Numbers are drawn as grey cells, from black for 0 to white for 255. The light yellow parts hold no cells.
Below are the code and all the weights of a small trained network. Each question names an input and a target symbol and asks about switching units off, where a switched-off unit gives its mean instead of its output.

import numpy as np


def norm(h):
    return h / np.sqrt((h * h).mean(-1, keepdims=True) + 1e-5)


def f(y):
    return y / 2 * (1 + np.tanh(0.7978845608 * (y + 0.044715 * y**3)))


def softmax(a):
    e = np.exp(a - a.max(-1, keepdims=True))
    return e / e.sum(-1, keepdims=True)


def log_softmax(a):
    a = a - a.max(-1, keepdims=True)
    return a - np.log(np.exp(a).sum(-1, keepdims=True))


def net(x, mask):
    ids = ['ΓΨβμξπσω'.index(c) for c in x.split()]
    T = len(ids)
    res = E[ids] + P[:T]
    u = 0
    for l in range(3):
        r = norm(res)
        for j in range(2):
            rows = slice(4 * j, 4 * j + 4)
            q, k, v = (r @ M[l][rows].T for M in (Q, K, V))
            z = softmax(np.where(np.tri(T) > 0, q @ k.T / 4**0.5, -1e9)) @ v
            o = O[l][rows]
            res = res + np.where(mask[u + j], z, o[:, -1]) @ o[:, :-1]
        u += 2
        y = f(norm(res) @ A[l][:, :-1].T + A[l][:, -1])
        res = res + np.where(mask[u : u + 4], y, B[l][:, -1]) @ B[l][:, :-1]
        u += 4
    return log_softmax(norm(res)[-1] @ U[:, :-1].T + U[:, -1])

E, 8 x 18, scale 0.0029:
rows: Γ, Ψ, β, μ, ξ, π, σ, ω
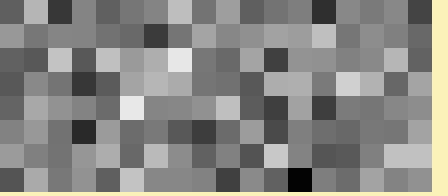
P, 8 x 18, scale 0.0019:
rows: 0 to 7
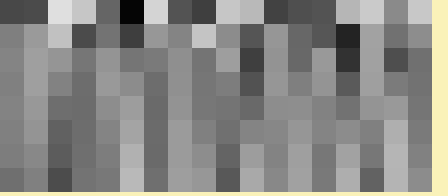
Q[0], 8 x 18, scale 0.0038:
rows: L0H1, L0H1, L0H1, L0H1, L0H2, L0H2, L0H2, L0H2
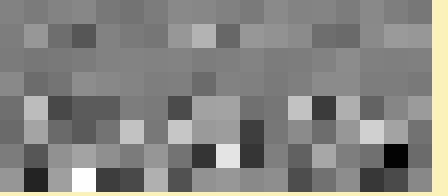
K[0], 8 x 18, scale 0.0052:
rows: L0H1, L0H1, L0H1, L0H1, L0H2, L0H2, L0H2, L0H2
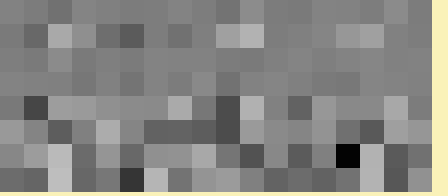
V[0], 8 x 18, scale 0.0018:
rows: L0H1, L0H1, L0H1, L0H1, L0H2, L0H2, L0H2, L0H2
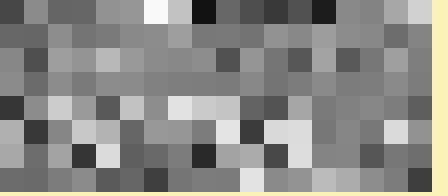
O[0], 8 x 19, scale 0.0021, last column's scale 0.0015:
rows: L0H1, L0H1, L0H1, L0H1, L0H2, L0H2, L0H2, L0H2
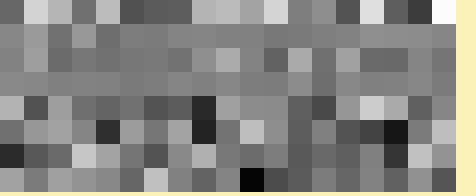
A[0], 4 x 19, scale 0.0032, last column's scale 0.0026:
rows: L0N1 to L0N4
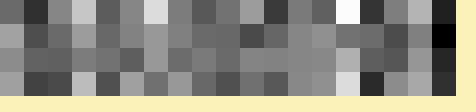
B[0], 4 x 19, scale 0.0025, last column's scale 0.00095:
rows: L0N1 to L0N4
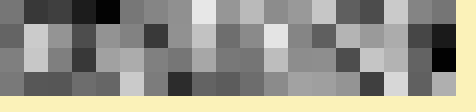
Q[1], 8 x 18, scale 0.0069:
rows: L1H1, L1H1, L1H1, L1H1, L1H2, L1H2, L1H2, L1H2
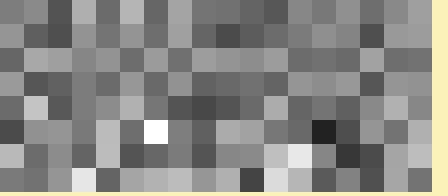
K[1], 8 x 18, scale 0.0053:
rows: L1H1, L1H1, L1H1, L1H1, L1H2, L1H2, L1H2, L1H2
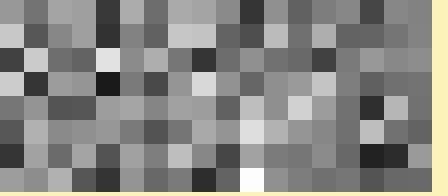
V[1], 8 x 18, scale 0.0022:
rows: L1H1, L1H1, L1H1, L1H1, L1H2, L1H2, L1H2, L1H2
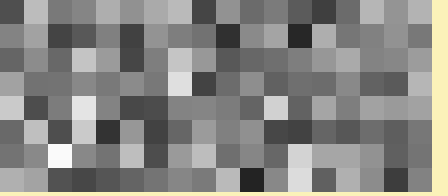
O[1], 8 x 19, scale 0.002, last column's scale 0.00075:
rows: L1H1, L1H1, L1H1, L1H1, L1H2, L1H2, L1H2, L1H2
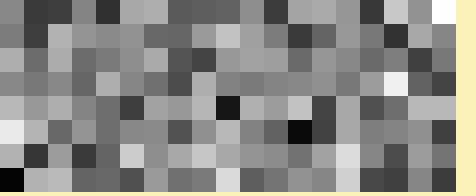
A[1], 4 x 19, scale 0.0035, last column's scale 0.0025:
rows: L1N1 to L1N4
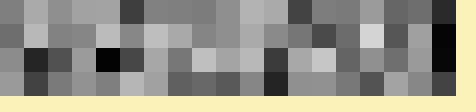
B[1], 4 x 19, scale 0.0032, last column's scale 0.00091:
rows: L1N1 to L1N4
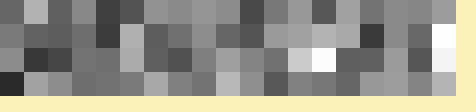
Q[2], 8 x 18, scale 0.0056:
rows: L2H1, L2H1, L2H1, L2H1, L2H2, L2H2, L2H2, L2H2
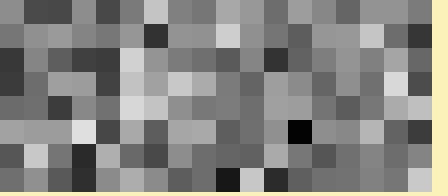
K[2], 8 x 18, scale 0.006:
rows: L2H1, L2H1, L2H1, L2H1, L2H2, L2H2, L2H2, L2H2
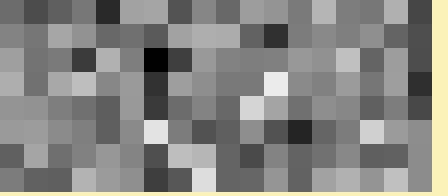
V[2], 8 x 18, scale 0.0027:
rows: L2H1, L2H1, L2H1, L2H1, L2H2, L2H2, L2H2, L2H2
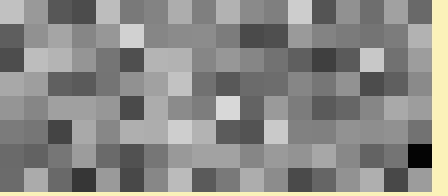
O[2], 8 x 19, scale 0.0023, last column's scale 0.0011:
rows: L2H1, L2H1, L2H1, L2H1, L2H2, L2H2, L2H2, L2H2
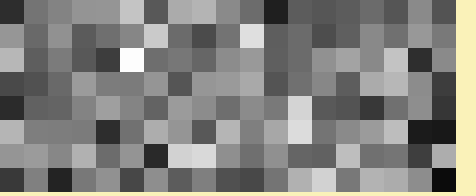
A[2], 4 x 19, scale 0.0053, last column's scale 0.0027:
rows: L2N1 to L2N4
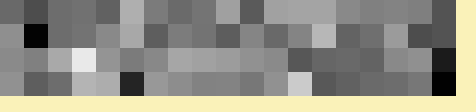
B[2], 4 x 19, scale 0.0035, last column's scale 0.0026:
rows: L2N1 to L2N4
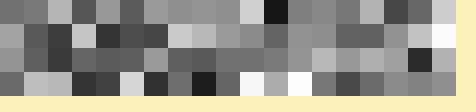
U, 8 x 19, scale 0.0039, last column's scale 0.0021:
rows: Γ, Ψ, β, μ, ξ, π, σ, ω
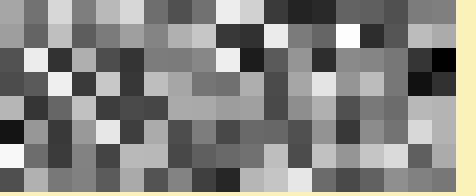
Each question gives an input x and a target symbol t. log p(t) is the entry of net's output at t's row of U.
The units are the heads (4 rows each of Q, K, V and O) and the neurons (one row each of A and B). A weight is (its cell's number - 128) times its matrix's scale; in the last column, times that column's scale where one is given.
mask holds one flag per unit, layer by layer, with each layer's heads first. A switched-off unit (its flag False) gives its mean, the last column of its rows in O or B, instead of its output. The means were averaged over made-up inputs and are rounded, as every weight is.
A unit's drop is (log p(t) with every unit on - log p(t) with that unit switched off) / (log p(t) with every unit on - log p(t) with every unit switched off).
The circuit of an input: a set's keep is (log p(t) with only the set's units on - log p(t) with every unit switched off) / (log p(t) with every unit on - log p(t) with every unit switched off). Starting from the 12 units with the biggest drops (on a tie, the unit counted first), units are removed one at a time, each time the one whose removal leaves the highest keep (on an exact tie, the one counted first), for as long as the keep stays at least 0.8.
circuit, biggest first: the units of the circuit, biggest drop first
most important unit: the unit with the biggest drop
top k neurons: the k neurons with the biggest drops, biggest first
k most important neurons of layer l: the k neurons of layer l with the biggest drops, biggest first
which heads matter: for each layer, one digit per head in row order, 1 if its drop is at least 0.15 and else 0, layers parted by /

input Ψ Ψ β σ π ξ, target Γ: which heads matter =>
10 / 10 / 10
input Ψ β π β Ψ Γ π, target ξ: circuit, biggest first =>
(L0H2, L1H2, L2N2)
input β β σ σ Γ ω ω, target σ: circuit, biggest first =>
(L2H2)
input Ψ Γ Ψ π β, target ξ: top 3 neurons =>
(L2N2, L1N2, L1N1)
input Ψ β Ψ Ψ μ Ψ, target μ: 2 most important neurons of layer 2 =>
(L2N1, L2N2)
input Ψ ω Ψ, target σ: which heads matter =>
10 / 10 / 10
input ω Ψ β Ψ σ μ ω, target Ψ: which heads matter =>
11 / 11 / 00
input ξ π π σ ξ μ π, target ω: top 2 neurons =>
(L1N2, L2N1)
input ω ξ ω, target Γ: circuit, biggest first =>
(L1H2, L2N3, L2H1)
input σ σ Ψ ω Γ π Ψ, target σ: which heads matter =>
10 / 11 / 10
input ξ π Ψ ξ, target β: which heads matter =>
00 / 10 / 11
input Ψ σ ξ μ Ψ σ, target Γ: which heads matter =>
11 / 11 / 10
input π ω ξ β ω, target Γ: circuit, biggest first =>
(L2H1, L2N3)
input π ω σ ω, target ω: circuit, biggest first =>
(L1H2)
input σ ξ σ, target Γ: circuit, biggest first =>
(L1H2, L2H1, L2N1)
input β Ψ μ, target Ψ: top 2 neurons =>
(L1N3, L2N1)
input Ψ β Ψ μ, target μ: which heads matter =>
10 / 10 / 01
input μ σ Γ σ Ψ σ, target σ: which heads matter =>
00 / 10 / 00
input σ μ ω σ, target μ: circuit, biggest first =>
(L0H2, L2N1, L1H2)
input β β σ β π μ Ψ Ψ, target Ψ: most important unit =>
L1H1
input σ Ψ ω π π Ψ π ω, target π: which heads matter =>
01 / 01 / 01
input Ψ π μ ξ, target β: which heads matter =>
10 / 10 / 11
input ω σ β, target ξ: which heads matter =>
00 / 00 / 00
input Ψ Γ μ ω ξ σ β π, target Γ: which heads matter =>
00 / 00 / 01
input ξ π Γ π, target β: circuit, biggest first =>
(L2H2, L0H2, L1H2)
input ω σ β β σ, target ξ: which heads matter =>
00 / 11 / 00
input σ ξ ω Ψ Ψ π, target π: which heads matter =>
11 / 10 / 11
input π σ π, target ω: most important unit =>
L2H2
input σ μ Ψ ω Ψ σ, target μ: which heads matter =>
11 / 11 / 00
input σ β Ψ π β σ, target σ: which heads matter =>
00 / 10 / 01
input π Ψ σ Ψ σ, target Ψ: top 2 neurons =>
(L1N2, L1N3)
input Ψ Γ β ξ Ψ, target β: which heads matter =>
10 / 11 / 10
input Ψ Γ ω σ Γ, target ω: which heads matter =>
00 / 10 / 00
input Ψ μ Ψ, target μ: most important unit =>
L0H1
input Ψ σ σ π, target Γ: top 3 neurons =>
(L1N3, L0N1, L2N2)
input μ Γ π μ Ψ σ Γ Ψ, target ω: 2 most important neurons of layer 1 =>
(L1N1, L1N4)
